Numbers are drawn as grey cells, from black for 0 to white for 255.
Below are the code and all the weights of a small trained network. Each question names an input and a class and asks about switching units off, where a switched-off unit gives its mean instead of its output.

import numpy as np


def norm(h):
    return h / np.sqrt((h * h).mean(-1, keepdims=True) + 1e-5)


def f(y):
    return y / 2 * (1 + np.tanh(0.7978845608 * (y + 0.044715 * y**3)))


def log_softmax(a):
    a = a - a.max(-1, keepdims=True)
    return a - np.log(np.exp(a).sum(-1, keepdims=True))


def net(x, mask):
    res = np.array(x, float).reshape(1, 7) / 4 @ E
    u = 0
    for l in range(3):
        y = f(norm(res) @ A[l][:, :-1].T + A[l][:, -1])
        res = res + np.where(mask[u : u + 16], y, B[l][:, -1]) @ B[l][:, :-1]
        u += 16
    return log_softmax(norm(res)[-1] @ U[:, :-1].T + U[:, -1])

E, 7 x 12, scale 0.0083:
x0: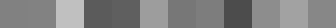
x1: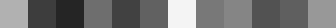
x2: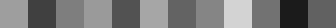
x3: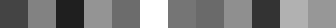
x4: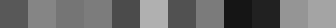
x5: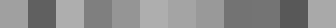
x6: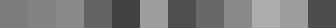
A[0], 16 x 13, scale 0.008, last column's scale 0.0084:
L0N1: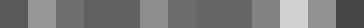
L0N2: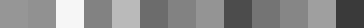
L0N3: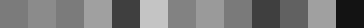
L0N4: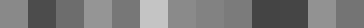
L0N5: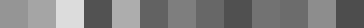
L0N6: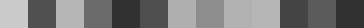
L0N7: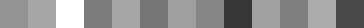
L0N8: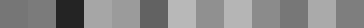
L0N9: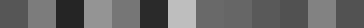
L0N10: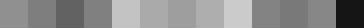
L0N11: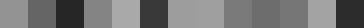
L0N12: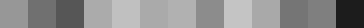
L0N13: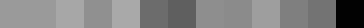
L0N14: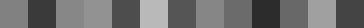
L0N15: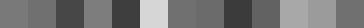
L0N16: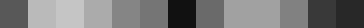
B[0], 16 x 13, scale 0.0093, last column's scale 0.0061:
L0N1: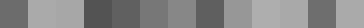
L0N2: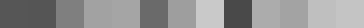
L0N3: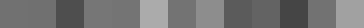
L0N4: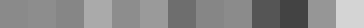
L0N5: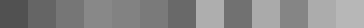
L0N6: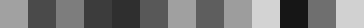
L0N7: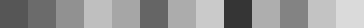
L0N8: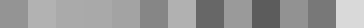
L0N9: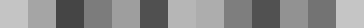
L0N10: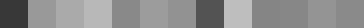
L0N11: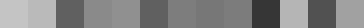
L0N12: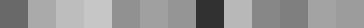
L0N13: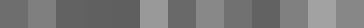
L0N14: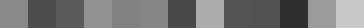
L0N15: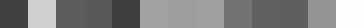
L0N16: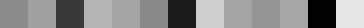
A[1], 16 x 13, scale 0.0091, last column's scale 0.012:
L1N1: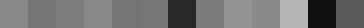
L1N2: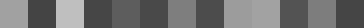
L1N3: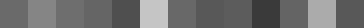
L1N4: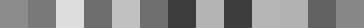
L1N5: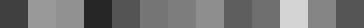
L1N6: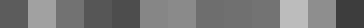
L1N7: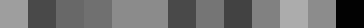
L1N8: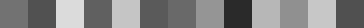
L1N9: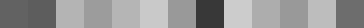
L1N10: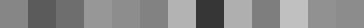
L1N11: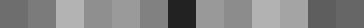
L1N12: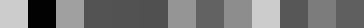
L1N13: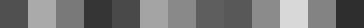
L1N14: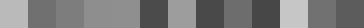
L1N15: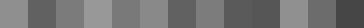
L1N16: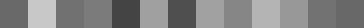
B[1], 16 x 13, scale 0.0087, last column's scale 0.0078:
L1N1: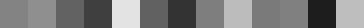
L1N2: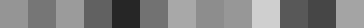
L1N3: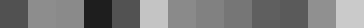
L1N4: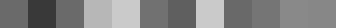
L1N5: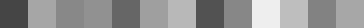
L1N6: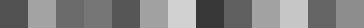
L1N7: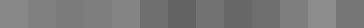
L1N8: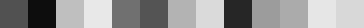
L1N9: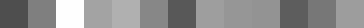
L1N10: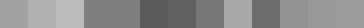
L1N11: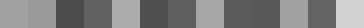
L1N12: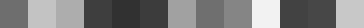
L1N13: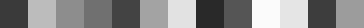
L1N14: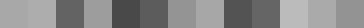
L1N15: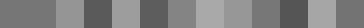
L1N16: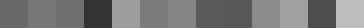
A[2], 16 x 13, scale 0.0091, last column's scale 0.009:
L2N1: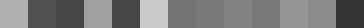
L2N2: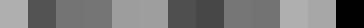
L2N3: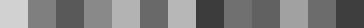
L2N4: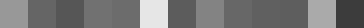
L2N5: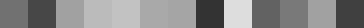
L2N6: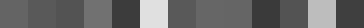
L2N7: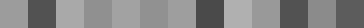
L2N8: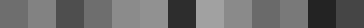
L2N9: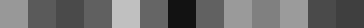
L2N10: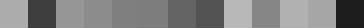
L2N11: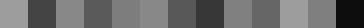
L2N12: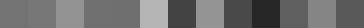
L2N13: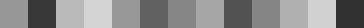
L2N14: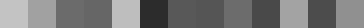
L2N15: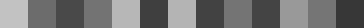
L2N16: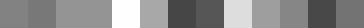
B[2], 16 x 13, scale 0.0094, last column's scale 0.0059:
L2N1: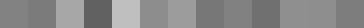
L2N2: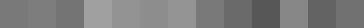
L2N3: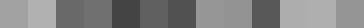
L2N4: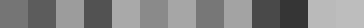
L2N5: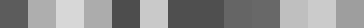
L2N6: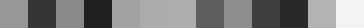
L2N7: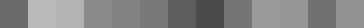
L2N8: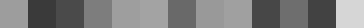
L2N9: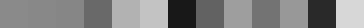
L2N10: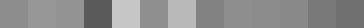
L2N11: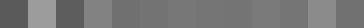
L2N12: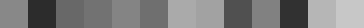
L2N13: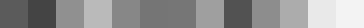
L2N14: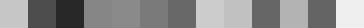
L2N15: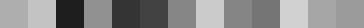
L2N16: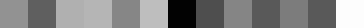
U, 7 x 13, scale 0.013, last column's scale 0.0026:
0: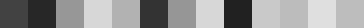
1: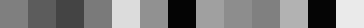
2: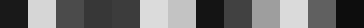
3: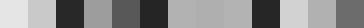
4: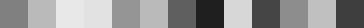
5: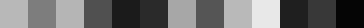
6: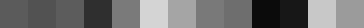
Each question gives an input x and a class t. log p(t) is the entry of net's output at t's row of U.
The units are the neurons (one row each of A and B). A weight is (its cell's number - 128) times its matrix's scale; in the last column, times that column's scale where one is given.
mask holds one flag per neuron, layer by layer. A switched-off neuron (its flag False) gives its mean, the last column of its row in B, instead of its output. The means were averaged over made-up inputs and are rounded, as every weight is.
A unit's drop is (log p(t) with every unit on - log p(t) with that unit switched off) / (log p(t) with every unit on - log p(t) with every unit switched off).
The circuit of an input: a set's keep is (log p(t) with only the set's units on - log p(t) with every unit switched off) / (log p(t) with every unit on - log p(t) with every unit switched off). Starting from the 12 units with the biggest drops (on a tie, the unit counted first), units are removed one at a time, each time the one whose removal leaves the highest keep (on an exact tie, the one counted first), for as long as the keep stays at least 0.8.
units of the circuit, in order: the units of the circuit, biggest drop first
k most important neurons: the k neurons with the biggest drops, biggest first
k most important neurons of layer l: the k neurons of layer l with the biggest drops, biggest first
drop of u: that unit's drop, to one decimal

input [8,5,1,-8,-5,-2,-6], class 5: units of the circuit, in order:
(L0N6)
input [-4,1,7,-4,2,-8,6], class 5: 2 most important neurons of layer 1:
(L1N12; L1N2)
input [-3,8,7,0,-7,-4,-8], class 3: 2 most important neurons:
(L0N9; L0N11)
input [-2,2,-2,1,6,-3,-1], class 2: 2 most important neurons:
(L0N15; L0N1)
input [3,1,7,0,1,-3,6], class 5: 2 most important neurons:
(L0N6; L1N12)
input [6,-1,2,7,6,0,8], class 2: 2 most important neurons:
(L0N1; L0N15)
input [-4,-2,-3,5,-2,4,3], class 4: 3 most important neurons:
(L1N9; L0N12; L0N10)
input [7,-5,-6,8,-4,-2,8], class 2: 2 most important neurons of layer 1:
(L1N13; L1N5)
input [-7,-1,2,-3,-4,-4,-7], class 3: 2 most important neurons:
(L0N11; L0N9)
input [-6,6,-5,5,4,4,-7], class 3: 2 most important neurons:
(L0N9; L0N11)
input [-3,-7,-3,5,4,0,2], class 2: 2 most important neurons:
(L0N15; L1N13)
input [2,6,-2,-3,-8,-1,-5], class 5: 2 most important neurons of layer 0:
(L0N6; L0N16)
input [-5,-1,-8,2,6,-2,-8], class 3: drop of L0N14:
-0.1
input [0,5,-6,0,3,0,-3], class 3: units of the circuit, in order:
(L0N9)
